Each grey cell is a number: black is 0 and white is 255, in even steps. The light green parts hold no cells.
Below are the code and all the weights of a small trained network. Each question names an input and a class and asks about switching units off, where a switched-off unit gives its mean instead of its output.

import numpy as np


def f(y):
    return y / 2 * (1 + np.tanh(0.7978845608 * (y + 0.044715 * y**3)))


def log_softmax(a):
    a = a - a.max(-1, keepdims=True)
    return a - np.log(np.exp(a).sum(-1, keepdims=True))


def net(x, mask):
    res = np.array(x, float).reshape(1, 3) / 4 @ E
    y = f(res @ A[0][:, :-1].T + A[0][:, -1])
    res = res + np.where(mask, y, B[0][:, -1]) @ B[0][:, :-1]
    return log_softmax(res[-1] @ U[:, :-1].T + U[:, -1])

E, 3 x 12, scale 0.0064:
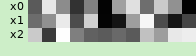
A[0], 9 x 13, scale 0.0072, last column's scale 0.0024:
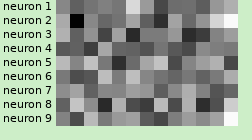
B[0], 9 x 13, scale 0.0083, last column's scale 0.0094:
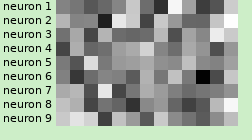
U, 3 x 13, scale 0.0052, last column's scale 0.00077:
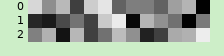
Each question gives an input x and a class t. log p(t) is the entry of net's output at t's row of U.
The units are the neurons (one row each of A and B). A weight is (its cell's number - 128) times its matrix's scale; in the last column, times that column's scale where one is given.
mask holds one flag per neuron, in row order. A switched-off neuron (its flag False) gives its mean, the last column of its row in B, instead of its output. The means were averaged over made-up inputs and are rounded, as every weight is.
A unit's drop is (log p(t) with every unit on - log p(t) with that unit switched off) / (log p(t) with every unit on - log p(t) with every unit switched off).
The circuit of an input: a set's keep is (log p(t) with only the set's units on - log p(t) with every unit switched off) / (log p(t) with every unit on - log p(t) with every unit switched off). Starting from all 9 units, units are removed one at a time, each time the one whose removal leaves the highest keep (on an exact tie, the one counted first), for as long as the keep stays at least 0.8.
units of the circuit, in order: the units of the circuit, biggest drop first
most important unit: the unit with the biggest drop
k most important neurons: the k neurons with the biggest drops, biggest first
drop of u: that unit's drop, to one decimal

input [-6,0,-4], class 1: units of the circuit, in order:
(neuron 6; neuron 1)
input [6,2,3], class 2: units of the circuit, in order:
(neuron 2; neuron 8)
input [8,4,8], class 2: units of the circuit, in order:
(neuron 2; neuron 8)
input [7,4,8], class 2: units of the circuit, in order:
(neuron 2; neuron 3)
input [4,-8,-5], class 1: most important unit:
neuron 8
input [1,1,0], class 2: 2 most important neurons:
(neuron 2; neuron 1)
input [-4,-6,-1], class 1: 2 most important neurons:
(neuron 6; neuron 1)
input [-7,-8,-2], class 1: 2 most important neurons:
(neuron 6; neuron 1)
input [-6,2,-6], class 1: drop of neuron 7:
0.0
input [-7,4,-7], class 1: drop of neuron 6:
0.1
